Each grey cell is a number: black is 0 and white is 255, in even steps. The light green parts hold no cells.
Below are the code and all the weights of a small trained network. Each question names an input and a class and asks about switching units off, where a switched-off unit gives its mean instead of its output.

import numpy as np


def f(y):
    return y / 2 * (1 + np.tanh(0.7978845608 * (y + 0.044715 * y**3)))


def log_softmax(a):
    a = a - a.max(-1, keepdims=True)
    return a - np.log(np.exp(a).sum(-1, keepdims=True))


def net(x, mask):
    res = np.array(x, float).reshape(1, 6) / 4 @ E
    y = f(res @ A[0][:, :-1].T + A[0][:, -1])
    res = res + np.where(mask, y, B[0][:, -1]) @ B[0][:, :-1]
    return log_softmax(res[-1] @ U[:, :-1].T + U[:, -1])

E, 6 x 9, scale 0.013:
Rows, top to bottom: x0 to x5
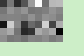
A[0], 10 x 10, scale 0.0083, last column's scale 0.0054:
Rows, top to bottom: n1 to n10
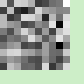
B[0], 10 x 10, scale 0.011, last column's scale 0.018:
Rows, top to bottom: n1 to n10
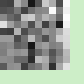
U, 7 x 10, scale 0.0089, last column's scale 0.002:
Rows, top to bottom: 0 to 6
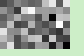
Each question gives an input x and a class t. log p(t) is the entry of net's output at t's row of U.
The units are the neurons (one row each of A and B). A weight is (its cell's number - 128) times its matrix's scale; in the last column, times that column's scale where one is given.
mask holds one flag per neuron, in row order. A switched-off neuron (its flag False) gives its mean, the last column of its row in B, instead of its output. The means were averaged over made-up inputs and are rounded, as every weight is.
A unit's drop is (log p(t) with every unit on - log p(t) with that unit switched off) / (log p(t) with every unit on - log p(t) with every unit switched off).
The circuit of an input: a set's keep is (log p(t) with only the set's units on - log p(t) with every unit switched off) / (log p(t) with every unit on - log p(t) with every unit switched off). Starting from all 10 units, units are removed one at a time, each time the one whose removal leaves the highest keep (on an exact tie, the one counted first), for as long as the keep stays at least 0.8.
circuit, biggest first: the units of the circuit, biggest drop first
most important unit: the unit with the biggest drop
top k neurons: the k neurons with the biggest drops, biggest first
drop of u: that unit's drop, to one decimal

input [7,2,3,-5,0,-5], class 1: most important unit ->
n3
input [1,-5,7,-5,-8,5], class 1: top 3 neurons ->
n3; n6; n2
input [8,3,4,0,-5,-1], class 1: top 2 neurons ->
n3; n10
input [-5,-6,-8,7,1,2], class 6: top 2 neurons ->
n7; n9
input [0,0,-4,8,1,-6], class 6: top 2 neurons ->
n10; n1
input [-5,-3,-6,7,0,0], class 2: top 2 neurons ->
n4; n10
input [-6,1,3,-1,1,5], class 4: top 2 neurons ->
n2; n8
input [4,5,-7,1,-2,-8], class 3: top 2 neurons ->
n1; n4
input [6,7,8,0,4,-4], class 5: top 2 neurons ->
n1; n5
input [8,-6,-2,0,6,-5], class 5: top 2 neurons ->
n1; n4
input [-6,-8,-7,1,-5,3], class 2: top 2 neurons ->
n2; n3
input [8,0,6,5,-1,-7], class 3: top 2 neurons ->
n6; n1
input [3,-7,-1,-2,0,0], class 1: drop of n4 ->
0.2
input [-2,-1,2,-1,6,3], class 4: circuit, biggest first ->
n4
